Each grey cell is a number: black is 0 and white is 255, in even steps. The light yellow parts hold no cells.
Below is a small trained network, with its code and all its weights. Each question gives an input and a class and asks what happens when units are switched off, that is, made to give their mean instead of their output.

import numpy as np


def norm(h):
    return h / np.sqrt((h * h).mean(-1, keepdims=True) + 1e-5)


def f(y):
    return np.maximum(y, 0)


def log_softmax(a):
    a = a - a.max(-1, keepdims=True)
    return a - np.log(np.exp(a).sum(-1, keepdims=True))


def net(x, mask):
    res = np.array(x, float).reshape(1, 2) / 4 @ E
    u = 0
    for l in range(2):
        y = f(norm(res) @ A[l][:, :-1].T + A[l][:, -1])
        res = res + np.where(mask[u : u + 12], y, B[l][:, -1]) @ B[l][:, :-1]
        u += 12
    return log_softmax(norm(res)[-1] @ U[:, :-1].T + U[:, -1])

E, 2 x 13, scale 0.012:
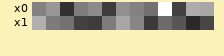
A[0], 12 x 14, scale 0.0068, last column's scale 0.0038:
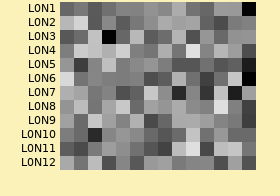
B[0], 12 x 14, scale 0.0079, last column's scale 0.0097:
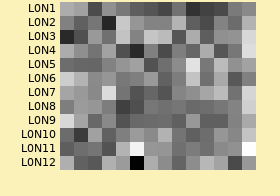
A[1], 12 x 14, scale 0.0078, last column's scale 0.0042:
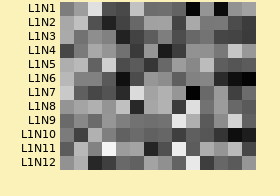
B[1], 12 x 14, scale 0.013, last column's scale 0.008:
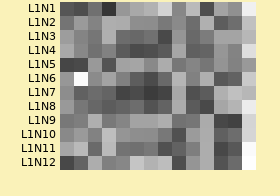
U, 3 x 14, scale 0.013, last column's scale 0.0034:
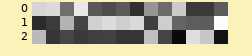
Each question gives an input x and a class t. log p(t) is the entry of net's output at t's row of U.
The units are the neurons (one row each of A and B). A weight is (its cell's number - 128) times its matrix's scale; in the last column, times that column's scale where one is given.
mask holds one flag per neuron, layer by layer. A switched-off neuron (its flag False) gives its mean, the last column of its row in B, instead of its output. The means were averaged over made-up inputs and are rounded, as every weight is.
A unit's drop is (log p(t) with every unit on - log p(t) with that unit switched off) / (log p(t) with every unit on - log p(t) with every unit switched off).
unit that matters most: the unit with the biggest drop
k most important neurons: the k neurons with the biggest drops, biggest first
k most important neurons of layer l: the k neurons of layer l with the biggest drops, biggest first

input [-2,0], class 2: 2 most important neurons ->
L0N11, L1N8
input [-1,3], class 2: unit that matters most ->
L0N7
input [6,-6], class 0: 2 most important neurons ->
L0N4, L0N3
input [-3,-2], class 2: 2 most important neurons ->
L0N3, L0N11
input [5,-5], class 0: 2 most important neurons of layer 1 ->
L1N1, L1N4
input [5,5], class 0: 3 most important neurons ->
L0N11, L0N3, L1N1
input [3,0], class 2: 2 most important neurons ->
L0N10, L1N7
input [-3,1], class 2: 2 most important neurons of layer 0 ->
L0N3, L0N11
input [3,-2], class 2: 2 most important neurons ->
L0N10, L0N3
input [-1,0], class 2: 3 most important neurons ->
L1N8, L0N11, L0N2
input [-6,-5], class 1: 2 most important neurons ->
L0N7, L1N1
